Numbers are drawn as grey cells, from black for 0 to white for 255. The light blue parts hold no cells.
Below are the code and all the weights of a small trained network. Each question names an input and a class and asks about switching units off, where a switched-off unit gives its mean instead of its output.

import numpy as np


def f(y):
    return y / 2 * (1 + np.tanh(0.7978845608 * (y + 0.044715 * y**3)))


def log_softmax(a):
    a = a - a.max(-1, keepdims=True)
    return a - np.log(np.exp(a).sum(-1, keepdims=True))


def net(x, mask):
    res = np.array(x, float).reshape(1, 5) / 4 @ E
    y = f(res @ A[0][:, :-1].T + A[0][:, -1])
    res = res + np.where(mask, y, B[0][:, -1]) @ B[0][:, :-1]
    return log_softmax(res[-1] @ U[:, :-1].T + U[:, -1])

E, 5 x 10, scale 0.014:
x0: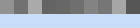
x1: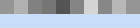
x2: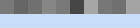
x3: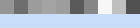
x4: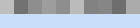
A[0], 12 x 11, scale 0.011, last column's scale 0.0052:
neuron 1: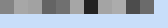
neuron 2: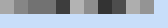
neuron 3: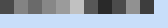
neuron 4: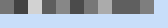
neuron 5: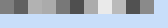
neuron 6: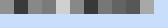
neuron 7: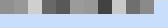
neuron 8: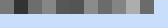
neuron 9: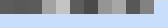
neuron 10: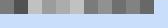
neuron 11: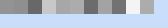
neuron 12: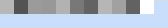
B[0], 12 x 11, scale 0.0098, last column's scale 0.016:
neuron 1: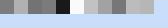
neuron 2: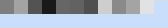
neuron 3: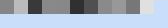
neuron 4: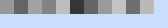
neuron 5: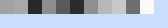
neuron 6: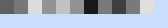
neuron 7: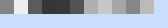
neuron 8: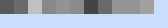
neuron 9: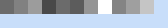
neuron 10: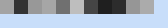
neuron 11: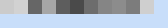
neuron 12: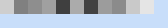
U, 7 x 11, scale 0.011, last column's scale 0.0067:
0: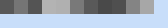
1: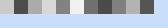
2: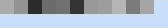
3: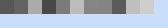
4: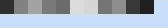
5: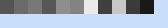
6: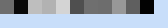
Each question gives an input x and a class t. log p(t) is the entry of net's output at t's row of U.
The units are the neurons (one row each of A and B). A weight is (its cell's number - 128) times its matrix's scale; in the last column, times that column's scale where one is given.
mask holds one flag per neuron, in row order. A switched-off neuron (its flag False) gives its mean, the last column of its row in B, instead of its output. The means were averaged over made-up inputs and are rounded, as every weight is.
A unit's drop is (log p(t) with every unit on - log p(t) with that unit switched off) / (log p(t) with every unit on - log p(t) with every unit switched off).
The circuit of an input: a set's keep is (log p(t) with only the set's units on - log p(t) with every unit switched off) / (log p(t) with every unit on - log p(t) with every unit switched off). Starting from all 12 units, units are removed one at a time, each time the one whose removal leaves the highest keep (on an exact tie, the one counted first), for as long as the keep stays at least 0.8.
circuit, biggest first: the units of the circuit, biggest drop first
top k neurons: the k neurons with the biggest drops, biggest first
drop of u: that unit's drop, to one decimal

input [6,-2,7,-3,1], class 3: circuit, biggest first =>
[neuron 5]
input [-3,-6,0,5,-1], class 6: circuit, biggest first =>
[neuron 6; neuron 2]
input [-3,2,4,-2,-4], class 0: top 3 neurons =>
[neuron 5; neuron 7; neuron 9]
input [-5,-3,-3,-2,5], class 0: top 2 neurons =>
[neuron 5; neuron 10]
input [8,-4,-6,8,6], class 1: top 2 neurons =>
[neuron 10; neuron 12]
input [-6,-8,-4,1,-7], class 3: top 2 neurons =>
[neuron 9; neuron 1]
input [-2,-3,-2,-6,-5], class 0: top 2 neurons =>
[neuron 5; neuron 7]
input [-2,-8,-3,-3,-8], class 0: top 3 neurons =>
[neuron 6; neuron 3; neuron 5]
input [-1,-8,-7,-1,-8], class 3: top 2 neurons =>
[neuron 1; neuron 9]
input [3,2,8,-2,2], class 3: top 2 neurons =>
[neuron 5; neuron 3]
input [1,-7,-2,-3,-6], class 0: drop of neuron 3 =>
0.2
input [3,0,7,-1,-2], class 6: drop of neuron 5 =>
0.2
